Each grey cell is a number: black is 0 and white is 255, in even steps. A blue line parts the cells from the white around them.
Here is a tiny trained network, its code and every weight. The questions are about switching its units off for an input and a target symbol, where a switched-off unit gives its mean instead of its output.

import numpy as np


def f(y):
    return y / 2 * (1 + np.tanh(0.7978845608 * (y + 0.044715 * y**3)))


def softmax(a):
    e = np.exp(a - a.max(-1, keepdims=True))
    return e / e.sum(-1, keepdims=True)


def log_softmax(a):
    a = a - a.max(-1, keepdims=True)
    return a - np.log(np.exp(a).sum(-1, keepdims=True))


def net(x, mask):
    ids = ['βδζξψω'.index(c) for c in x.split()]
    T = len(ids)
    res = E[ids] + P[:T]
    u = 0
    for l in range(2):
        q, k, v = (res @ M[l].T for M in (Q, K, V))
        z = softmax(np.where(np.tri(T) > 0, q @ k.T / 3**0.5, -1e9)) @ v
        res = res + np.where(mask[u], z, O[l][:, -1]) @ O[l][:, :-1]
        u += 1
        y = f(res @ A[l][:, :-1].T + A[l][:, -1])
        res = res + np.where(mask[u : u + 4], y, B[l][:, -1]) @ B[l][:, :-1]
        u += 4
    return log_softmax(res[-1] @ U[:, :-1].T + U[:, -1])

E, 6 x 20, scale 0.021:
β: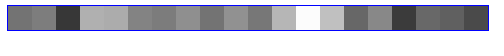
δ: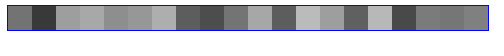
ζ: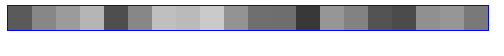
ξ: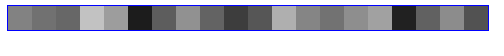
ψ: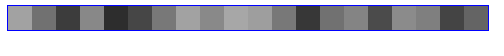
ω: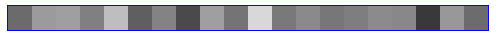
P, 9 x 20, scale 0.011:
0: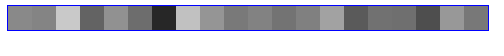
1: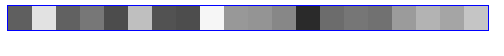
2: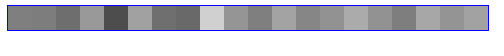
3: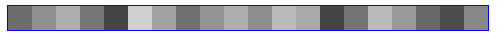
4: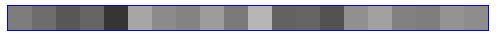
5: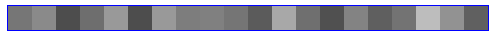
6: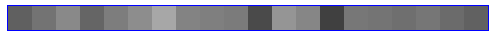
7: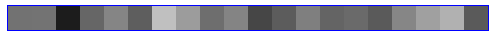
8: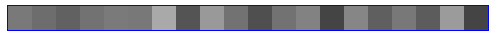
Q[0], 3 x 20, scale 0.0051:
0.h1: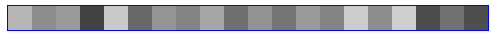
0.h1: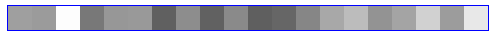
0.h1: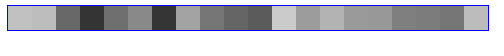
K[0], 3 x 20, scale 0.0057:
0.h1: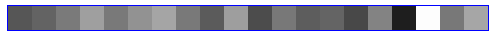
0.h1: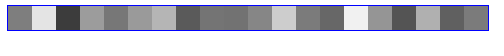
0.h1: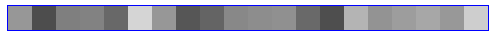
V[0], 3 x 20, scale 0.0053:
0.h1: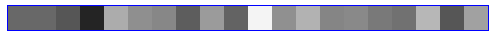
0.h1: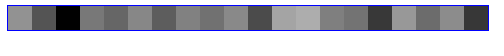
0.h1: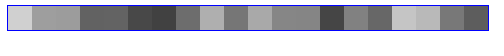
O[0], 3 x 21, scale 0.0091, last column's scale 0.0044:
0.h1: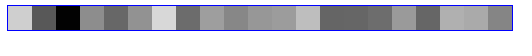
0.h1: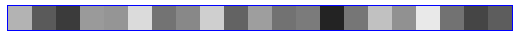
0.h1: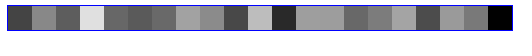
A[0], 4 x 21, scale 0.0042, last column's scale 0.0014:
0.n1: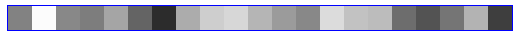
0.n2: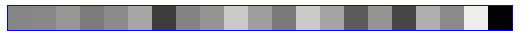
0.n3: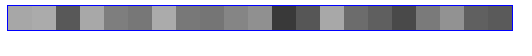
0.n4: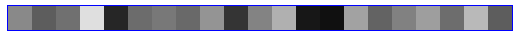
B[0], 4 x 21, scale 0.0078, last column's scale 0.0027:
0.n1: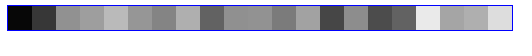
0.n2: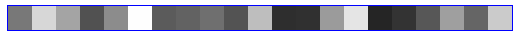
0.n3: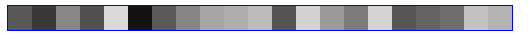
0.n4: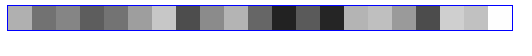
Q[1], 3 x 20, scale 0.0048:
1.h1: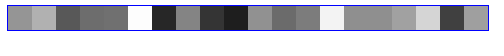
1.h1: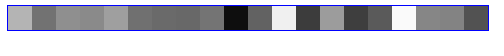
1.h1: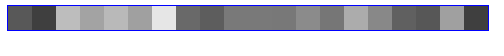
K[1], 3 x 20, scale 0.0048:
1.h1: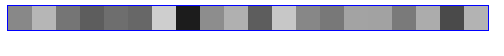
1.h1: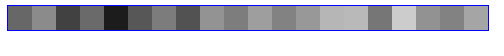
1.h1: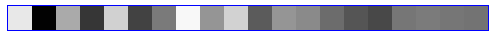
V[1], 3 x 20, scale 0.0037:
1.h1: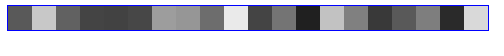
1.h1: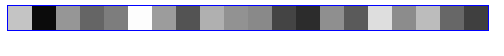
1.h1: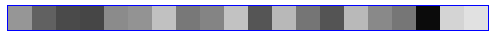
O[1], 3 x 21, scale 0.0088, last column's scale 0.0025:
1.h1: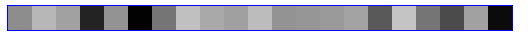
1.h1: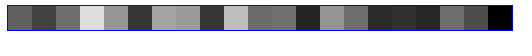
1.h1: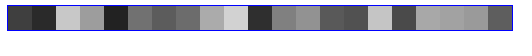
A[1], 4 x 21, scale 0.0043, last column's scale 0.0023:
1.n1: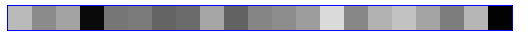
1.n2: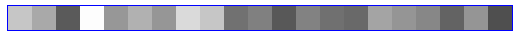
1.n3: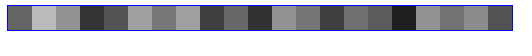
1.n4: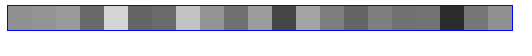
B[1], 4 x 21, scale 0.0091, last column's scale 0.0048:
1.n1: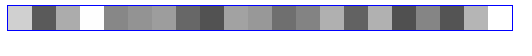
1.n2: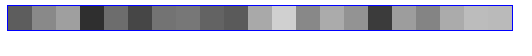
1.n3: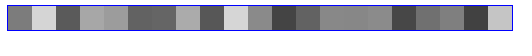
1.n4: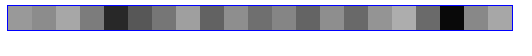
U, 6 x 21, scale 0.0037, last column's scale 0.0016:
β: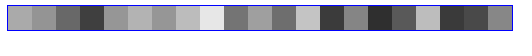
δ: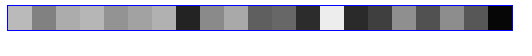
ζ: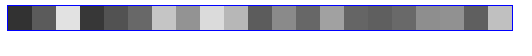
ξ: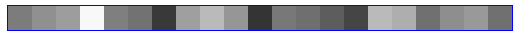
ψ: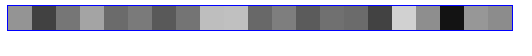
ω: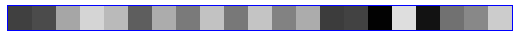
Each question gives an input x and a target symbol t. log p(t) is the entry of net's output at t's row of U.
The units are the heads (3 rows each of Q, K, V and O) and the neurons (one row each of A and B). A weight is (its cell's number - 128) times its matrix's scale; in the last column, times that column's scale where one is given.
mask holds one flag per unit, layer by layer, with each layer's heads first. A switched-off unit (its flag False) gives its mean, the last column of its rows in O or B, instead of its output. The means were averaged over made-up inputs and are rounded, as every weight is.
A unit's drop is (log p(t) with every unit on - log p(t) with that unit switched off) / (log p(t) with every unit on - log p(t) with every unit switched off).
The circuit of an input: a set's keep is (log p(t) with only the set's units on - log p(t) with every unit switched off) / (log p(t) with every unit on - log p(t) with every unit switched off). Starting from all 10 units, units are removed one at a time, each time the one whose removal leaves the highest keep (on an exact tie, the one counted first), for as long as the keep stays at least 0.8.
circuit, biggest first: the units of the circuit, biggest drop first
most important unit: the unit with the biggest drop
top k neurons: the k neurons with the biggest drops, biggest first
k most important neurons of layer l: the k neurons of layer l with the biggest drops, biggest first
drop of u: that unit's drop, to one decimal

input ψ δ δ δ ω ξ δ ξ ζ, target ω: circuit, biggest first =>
0.h1, 1.h1, 1.n2
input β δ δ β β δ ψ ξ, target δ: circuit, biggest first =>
1.h1, 0.h1
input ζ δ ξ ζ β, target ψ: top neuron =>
1.n4
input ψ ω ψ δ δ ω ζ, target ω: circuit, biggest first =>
0.h1, 1.h1
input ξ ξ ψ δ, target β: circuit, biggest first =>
1.h1, 0.h1
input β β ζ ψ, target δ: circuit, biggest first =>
1.h1, 0.h1, 0.n4
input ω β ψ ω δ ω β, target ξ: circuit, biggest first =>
1.h1, 0.h1, 1.n1, 0.n1
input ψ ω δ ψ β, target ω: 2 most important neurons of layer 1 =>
1.n2, 1.n3
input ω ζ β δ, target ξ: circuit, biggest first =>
1.h1, 0.h1, 1.n1
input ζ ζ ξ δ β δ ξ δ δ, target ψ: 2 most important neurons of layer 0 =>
0.n1, 0.n2
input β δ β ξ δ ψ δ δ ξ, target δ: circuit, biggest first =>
0.h1, 1.h1
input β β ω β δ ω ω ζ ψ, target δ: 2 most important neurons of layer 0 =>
0.n4, 0.n1
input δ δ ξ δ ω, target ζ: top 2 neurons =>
1.n1, 0.n1
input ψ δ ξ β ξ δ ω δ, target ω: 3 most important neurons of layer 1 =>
1.n1, 1.n3, 1.n2
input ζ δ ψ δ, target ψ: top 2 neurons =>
1.n4, 1.n1
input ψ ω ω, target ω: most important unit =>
0.h1
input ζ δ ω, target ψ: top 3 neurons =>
1.n4, 1.n1, 0.n4
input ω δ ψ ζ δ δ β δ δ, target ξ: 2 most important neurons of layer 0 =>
0.n1, 0.n2
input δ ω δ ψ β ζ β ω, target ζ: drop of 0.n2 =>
0.0
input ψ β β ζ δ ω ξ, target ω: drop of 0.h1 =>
1.1
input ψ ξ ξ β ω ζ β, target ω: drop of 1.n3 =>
0.1
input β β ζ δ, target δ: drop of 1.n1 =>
-0.1
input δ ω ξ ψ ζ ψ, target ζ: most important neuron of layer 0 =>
0.n4
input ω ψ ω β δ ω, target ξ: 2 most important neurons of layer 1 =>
1.n1, 1.n2
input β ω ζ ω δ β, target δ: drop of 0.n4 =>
-0.1
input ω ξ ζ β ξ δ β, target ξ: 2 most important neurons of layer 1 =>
1.n1, 1.n2
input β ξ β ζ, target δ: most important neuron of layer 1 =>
1.n3
